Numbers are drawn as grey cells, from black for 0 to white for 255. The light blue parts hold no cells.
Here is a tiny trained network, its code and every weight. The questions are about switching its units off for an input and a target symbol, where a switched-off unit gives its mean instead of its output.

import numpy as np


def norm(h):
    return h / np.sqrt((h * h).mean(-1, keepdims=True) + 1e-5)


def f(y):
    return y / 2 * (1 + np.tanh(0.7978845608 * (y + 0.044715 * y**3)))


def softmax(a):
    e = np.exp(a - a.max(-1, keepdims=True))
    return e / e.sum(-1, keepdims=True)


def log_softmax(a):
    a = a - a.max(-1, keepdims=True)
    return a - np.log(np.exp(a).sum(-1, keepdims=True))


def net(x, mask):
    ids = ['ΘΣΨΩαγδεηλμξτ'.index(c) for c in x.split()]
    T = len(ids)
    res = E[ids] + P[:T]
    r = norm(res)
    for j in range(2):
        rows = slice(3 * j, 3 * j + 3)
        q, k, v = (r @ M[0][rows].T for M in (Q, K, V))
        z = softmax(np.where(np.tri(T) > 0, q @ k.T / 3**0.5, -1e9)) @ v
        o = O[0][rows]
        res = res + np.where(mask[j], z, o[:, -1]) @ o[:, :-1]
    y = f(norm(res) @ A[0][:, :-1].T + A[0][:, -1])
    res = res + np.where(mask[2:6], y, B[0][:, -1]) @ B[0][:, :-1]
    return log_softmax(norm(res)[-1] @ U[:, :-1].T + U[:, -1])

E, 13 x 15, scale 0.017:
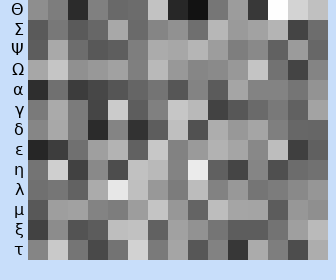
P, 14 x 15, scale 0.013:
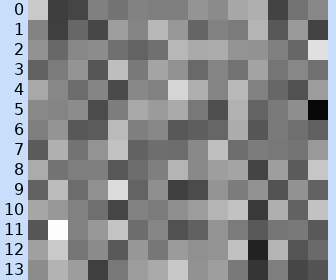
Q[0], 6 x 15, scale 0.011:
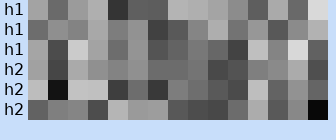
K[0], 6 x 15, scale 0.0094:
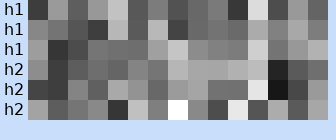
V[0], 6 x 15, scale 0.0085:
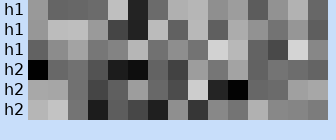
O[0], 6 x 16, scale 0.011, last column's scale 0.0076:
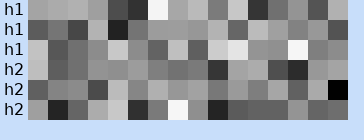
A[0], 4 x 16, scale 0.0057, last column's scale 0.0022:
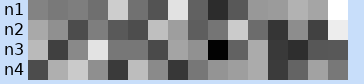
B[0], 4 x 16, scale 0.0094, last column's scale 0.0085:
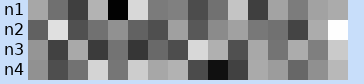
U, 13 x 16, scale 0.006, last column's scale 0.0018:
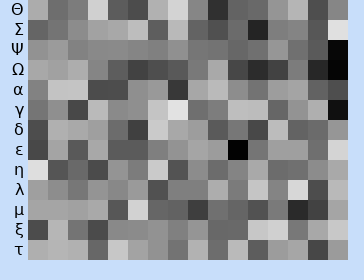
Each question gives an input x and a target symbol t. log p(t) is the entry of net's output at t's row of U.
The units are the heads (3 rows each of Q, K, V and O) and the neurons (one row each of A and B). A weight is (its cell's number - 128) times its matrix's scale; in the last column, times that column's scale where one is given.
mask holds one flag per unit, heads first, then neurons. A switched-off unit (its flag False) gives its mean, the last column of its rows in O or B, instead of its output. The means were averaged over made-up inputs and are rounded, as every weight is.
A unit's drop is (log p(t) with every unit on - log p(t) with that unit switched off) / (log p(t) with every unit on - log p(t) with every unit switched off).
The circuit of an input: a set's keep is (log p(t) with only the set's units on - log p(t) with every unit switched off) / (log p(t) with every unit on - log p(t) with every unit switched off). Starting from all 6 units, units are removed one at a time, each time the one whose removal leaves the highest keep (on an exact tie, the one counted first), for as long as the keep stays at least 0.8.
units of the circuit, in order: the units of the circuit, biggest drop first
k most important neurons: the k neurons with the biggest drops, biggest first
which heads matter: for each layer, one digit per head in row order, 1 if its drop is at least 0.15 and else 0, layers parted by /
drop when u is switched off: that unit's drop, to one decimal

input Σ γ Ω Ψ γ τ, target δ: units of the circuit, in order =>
h2, h1
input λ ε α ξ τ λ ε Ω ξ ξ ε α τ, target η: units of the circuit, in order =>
h2, n3
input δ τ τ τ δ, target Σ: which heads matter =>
11
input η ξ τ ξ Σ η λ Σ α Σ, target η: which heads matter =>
01
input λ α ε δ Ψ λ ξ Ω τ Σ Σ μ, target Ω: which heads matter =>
01
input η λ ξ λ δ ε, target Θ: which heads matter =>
01
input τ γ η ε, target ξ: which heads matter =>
11
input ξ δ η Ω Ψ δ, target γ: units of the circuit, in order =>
h1, h2
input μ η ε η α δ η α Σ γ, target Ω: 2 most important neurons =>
n3, n4
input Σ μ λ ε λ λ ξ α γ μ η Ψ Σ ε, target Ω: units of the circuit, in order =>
h2, n3
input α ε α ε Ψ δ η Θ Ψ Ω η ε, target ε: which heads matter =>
10
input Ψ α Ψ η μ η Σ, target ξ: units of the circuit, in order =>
h2, h1
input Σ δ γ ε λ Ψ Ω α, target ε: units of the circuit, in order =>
h1, h2
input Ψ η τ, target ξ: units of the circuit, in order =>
h2
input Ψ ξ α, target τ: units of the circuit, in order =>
h1
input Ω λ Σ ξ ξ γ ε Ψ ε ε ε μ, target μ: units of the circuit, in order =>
h2, n4
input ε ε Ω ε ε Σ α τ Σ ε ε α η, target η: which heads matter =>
01
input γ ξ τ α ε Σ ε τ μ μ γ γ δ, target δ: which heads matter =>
11
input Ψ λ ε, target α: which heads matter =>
01
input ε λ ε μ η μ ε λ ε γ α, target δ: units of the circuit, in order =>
h1, h2
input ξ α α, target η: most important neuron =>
n3
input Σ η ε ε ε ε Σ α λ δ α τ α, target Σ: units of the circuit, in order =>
h2, h1
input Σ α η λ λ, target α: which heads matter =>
01
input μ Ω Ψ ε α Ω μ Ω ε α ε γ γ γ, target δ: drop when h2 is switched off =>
0.2
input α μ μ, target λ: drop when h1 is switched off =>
0.6
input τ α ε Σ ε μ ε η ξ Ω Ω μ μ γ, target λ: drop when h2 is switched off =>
0.2
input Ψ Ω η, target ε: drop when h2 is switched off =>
0.4
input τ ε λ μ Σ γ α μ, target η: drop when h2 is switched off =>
1.1
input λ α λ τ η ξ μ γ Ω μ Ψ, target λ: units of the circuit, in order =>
h1
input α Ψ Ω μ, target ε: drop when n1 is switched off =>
0.0
